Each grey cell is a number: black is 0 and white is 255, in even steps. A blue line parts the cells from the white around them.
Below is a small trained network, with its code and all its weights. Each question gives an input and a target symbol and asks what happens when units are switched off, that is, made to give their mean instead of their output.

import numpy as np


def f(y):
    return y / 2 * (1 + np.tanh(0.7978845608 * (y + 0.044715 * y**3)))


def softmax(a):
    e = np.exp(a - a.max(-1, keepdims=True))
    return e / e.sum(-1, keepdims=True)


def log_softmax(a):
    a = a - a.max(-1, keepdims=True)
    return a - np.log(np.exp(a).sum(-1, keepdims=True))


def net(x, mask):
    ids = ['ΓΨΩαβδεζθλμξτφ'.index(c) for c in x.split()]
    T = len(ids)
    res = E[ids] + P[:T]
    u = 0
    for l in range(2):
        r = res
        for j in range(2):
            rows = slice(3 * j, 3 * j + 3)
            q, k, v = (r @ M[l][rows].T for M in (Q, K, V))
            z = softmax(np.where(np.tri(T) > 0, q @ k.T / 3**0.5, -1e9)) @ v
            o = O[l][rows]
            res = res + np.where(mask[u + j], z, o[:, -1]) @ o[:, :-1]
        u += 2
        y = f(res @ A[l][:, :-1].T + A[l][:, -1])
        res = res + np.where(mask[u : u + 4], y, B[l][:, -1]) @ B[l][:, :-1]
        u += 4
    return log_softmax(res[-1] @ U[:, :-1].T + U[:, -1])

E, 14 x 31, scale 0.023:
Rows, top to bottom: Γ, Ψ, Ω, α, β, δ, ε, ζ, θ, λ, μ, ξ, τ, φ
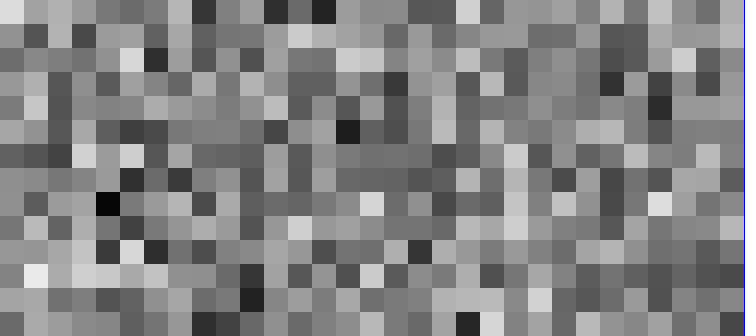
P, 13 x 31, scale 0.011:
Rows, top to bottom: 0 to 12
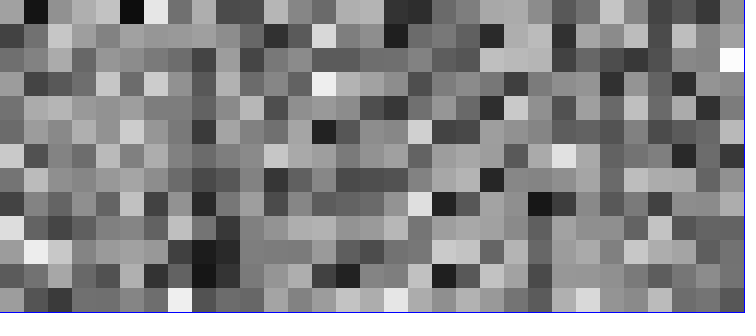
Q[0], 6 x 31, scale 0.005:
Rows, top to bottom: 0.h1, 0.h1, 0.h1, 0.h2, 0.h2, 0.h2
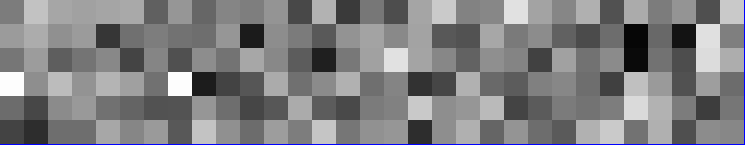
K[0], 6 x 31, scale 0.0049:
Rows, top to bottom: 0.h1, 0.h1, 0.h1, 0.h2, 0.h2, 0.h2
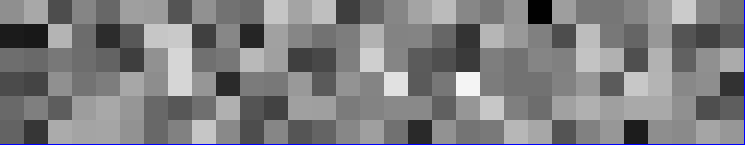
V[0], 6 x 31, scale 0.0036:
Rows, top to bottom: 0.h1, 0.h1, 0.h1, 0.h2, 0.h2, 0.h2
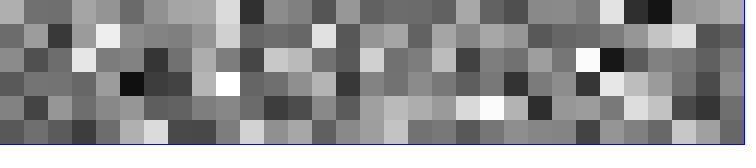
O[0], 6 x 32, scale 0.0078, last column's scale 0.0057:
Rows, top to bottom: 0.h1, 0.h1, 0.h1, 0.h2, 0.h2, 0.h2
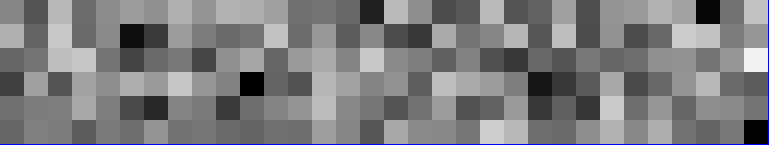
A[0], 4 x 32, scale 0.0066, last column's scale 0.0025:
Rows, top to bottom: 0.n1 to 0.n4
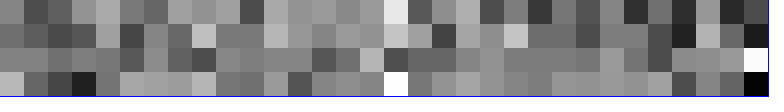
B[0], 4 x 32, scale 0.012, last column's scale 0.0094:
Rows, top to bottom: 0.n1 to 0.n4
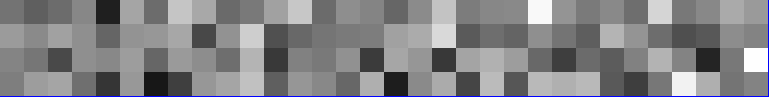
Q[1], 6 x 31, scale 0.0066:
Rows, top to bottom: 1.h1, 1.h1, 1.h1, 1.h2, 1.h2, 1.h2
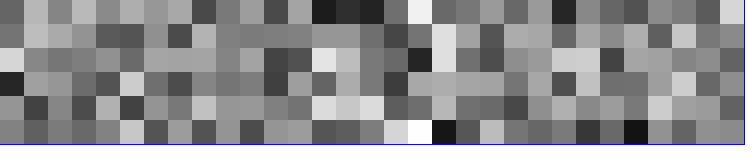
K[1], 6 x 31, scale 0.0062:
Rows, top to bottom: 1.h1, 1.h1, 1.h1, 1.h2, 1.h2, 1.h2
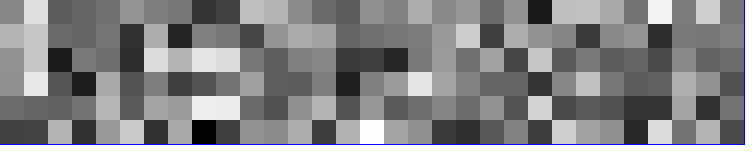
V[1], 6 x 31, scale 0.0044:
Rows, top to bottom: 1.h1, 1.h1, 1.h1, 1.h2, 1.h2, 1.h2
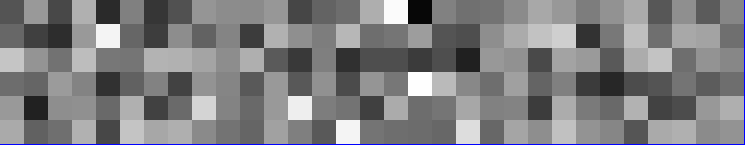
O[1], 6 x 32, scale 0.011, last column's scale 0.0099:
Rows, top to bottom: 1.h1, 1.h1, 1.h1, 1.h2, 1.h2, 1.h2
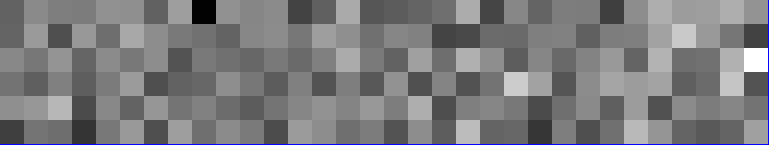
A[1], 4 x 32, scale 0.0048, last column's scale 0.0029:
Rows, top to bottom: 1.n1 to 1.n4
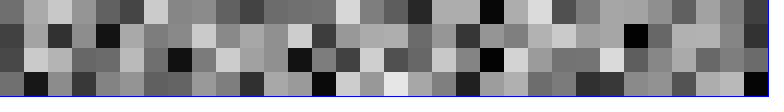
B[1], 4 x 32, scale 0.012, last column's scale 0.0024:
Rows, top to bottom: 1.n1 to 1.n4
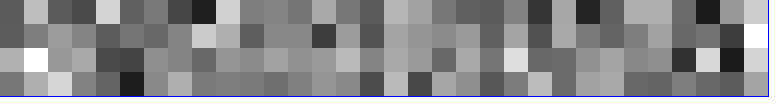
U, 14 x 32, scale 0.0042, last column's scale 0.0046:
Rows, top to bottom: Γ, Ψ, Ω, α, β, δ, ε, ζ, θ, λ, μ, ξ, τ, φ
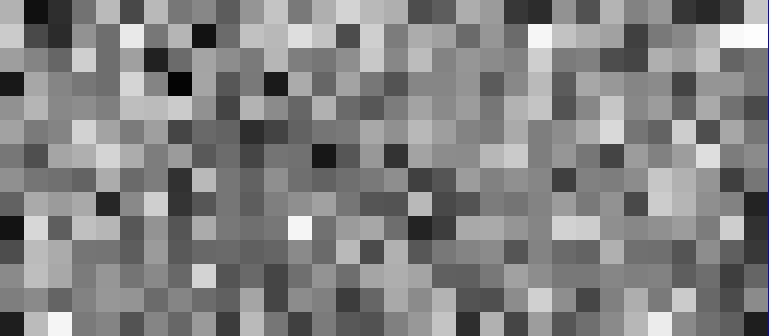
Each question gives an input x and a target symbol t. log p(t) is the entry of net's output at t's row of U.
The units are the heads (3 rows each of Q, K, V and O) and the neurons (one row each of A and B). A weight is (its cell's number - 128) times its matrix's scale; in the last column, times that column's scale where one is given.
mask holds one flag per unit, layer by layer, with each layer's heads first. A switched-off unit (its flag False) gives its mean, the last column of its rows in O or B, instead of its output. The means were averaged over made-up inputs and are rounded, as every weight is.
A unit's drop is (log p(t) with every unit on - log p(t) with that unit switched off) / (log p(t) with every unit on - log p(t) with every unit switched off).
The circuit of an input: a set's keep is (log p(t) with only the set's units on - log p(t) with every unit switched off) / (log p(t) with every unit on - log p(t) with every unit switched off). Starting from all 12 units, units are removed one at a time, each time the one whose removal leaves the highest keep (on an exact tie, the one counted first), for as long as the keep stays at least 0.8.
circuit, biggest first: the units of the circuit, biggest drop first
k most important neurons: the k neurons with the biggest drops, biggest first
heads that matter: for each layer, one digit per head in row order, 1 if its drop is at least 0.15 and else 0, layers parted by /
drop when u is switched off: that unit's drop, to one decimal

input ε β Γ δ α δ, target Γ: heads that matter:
00 / 01
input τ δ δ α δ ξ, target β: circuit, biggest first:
[1.h2; 1.n3]
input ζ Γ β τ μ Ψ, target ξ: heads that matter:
00 / 10
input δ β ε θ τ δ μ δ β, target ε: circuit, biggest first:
[1.h1]
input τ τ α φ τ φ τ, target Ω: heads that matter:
10 / 10
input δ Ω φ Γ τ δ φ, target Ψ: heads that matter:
10 / 01
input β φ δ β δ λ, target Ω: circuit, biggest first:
[1.h2; 1.n2]
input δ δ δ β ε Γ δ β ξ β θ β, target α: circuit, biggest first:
[1.h2; 0.h1]
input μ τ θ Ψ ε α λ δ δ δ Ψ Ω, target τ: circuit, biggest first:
[1.h1; 1.h2]
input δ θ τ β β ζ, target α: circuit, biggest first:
[1.h2; 0.h1]
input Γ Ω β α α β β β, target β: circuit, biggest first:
[1.n3; 1.h2]
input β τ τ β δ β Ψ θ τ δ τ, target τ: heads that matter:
00 / 10
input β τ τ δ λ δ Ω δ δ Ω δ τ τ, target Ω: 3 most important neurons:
[0.n4; 0.n3; 1.n2]
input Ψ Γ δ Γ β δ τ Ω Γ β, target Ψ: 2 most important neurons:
[0.n4; 0.n3]
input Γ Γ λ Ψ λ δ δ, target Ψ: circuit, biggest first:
[0.n1; 0.h2]
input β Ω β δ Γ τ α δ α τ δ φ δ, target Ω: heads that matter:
01 / 01
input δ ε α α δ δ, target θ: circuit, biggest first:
[1.h1]
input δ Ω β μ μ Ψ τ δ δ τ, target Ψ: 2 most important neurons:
[0.n4; 0.n3]
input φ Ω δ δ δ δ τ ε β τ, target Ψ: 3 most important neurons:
[0.n3; 0.n4; 1.n2]
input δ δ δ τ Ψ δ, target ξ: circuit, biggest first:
[1.h1]
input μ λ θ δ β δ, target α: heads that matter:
00 / 01
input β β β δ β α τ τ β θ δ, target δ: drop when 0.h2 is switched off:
0.1
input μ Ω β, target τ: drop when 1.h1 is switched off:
0.7
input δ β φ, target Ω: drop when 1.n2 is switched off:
0.2
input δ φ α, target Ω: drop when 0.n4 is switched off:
0.0
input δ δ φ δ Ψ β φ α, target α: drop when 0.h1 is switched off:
0.5
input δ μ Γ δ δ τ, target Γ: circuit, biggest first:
[1.h2]
